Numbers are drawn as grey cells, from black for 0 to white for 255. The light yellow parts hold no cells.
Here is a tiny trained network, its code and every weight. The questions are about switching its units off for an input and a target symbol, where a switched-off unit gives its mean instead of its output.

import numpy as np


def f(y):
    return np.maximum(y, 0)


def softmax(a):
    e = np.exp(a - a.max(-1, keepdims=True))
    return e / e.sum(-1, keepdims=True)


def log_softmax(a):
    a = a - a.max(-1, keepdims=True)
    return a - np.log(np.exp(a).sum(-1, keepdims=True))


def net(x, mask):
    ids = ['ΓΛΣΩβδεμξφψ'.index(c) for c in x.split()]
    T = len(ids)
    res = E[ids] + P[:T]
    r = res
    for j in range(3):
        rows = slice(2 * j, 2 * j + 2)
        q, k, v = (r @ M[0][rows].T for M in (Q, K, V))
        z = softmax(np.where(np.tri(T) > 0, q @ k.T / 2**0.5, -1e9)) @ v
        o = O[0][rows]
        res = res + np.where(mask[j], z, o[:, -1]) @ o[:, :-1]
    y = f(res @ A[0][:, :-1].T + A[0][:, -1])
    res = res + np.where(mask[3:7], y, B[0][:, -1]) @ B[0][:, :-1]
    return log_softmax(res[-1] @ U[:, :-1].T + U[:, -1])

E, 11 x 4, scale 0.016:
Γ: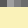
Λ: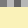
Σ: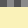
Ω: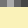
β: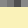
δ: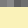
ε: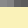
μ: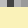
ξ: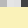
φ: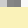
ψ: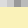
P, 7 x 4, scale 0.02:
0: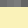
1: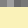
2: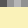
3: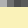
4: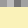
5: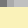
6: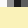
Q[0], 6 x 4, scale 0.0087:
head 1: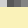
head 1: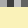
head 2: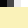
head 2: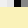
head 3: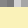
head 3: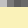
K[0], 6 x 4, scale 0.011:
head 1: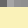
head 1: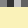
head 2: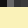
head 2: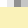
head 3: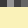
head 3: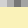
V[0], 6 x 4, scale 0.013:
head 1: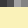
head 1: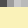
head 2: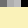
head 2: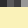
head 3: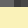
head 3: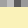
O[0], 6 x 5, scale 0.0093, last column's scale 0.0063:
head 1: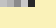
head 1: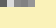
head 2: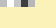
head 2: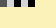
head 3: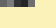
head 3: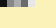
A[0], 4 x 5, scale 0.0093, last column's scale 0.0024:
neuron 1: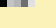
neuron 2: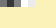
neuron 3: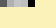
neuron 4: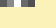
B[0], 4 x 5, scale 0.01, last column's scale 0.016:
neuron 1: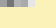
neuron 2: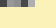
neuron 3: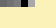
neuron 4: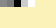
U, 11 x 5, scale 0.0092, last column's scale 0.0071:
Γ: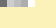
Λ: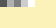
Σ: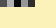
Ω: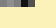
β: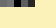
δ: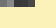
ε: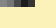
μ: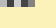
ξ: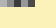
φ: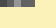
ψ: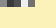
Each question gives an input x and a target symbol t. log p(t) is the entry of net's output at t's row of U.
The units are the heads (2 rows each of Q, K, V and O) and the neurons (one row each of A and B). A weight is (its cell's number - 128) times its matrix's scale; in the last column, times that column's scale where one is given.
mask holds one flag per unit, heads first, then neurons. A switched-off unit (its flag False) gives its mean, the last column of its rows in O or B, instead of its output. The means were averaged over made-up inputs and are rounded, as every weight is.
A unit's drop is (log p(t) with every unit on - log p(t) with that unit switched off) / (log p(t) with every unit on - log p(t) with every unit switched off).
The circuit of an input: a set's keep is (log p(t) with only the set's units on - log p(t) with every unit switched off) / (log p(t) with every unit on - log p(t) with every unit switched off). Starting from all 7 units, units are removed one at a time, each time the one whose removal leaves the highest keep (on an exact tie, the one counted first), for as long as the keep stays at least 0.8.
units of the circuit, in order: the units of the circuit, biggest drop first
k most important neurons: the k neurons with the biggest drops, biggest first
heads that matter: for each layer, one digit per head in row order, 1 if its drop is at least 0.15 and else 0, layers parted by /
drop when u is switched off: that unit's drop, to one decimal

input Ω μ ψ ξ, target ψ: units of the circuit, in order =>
(neuron 4; head 3; head 2)
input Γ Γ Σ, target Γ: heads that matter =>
010
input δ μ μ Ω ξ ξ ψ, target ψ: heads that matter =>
011
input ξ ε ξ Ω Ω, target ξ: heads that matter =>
010
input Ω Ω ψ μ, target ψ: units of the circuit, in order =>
(neuron 4; head 3; head 2; neuron 3)
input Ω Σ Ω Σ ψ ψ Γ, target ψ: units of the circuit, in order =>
(head 3; neuron 4; head 2)
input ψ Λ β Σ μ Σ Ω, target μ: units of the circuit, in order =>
(neuron 4; head 2)
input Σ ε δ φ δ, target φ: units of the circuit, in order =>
(head 2; neuron 4; neuron 2)
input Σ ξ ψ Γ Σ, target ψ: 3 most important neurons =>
(neuron 4; neuron 2; neuron 1)
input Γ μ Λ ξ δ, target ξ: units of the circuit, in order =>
(neuron 4; head 2)
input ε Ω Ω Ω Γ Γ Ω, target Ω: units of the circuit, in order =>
(neuron 4)
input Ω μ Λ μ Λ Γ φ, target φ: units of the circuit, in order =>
(head 2; neuron 2; head 3)
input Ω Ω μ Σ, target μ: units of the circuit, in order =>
(neuron 4; head 3)
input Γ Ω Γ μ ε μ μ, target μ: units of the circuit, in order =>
(neuron 4)
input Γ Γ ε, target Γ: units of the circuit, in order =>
(head 2; neuron 1)
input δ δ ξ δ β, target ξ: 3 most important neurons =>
(neuron 4; neuron 2; neuron 3)
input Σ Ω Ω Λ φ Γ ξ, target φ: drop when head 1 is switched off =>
-0.1
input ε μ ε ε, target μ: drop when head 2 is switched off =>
0.1
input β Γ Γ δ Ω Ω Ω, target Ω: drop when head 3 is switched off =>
0.1
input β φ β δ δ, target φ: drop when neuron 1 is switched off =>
0.0
